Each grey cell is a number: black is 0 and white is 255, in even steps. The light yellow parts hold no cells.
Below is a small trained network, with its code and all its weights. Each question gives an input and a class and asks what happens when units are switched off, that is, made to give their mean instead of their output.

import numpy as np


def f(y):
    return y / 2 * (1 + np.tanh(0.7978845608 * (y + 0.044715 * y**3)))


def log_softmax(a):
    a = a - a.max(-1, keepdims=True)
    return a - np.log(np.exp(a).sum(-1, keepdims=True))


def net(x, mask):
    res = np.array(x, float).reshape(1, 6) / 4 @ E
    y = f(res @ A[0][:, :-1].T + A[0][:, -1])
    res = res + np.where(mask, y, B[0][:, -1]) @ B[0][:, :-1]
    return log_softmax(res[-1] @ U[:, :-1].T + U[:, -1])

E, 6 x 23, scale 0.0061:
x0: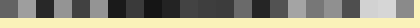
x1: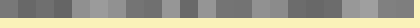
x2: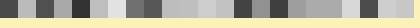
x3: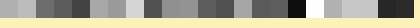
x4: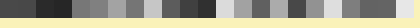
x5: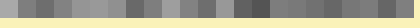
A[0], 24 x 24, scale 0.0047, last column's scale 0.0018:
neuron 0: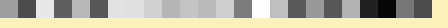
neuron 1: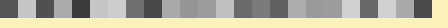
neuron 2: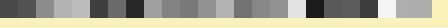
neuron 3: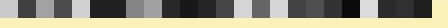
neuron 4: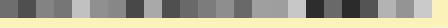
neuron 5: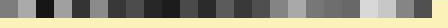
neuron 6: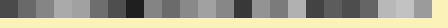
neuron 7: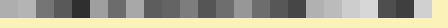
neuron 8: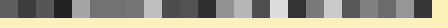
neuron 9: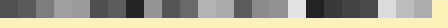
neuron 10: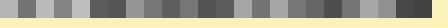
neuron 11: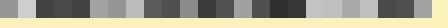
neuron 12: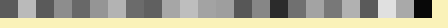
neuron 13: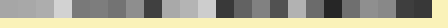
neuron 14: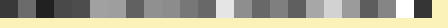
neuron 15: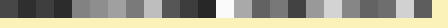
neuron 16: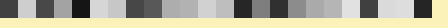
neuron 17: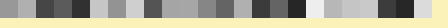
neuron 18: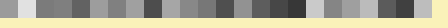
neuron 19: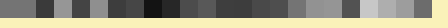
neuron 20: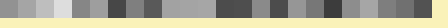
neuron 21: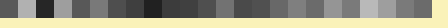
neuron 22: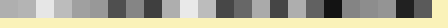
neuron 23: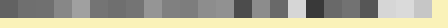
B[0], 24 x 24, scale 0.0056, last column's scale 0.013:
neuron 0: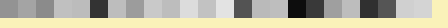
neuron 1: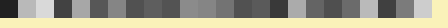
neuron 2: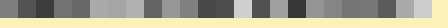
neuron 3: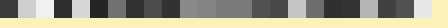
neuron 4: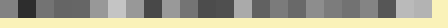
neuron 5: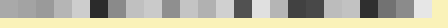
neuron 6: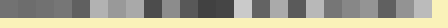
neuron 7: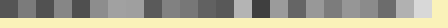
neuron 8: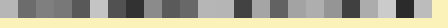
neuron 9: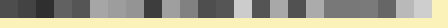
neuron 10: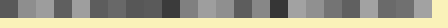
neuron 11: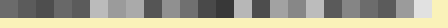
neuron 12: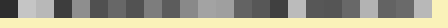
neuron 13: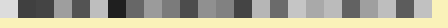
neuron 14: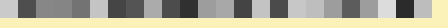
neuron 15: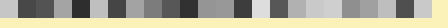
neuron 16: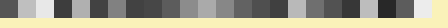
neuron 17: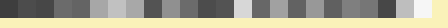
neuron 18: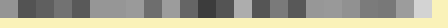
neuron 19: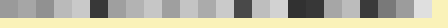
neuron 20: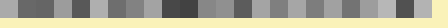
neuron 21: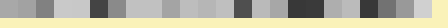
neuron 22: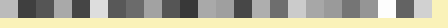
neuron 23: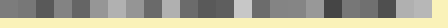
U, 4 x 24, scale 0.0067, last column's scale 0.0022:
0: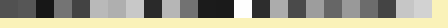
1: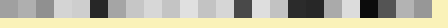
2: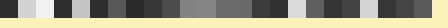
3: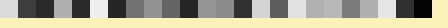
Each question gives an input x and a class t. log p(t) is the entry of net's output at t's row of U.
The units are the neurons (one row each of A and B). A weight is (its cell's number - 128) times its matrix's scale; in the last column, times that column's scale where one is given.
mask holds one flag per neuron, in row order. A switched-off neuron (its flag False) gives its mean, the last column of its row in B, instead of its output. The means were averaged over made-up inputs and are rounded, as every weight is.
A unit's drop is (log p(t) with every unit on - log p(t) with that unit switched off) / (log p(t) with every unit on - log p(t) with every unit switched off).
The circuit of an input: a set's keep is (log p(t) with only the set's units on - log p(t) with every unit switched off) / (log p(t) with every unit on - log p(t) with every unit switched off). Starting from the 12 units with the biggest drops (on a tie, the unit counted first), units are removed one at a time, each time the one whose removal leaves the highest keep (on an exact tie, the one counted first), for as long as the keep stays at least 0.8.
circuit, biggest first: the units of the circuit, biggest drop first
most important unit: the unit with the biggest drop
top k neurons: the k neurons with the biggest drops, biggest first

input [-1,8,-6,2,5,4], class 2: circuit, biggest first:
[neuron 3]
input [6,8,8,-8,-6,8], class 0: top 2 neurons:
[neuron 9; neuron 2]
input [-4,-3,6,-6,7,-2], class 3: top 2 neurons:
[neuron 14; neuron 15]
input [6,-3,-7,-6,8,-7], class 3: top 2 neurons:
[neuron 8; neuron 15]
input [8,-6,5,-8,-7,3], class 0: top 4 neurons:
[neuron 9; neuron 6; neuron 2; neuron 23]
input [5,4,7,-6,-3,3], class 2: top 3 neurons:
[neuron 16; neuron 1; neuron 12]
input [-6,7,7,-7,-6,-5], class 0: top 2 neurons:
[neuron 2; neuron 9]
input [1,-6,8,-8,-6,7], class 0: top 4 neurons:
[neuron 2; neuron 9; neuron 6; neuron 3]
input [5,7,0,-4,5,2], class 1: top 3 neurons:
[neuron 5; neuron 19; neuron 21]
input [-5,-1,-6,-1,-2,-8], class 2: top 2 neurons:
[neuron 3; neuron 5]
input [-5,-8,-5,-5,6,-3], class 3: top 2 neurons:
[neuron 8; neuron 15]
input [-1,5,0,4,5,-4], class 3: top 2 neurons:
[neuron 15; neuron 14]
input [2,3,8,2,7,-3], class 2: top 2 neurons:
[neuron 16; neuron 1]
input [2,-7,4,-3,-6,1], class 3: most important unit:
neuron 22
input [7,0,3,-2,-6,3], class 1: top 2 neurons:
[neuron 5; neuron 19]
